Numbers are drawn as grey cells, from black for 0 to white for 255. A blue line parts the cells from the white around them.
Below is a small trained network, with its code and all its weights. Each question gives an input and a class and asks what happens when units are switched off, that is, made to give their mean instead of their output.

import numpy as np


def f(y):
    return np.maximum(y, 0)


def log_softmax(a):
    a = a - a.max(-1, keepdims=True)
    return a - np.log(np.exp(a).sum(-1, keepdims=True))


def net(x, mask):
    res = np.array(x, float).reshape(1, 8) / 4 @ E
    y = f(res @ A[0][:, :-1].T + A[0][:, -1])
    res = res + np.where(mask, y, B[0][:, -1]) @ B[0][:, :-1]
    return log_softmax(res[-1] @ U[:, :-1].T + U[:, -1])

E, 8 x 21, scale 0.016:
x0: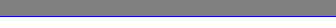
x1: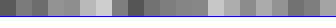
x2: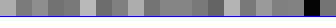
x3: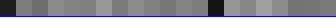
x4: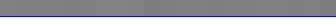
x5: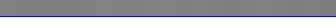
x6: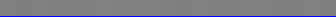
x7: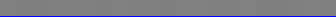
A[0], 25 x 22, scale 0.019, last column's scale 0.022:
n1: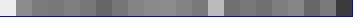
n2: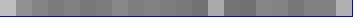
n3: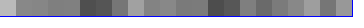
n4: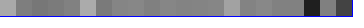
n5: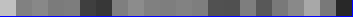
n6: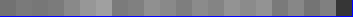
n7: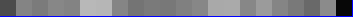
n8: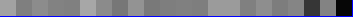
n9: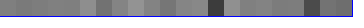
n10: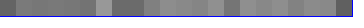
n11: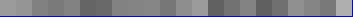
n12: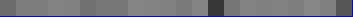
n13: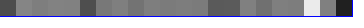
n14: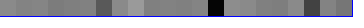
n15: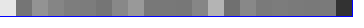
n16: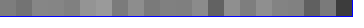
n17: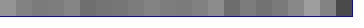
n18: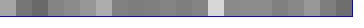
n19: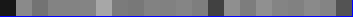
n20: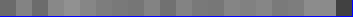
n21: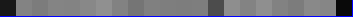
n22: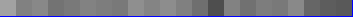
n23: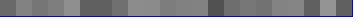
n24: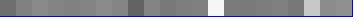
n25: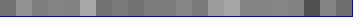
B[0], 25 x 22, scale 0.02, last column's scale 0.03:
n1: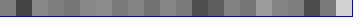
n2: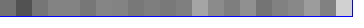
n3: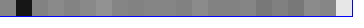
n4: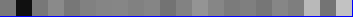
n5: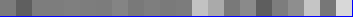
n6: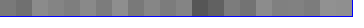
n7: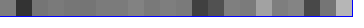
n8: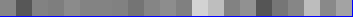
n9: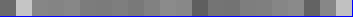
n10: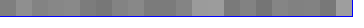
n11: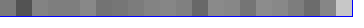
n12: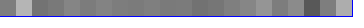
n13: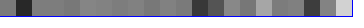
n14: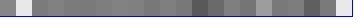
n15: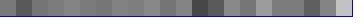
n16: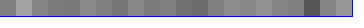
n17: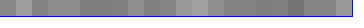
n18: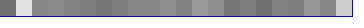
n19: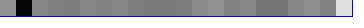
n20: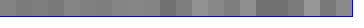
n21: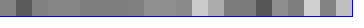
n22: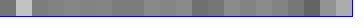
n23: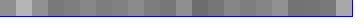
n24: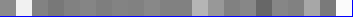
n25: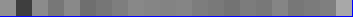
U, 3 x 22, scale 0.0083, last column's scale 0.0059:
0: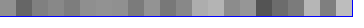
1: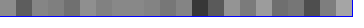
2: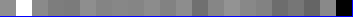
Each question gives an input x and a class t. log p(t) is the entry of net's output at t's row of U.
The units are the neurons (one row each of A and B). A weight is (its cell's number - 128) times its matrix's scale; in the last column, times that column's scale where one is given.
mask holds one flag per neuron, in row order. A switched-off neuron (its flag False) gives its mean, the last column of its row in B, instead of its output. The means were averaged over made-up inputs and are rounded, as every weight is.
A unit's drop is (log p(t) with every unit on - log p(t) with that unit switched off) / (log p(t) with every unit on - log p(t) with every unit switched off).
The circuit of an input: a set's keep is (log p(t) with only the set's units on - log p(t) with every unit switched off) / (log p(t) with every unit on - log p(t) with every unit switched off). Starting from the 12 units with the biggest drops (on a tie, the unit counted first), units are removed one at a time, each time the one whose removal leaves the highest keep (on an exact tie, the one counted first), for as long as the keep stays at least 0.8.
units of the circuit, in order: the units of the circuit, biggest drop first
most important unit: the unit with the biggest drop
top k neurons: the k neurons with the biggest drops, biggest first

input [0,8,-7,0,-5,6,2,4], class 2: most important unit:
n24
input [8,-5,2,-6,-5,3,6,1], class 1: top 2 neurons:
[n1; n15]
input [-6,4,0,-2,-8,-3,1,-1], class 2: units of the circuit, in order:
[n19; n3]
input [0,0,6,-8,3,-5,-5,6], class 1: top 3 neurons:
[n1; n15; n5]
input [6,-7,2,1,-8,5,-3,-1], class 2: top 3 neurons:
[n14; n13; n19]
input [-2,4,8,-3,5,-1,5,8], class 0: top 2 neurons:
[n8; n4]
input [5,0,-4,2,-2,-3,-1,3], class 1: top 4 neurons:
[n13; n5; n8; n2]
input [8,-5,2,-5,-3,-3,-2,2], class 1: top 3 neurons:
[n1; n15; n24]
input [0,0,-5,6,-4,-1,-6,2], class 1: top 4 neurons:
[n13; n5; n24; n8]
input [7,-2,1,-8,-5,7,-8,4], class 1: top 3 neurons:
[n1; n15; n21]
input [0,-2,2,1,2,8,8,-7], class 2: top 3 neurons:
[n13; n19; n1]
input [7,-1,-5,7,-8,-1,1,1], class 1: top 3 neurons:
[n13; n24; n5]
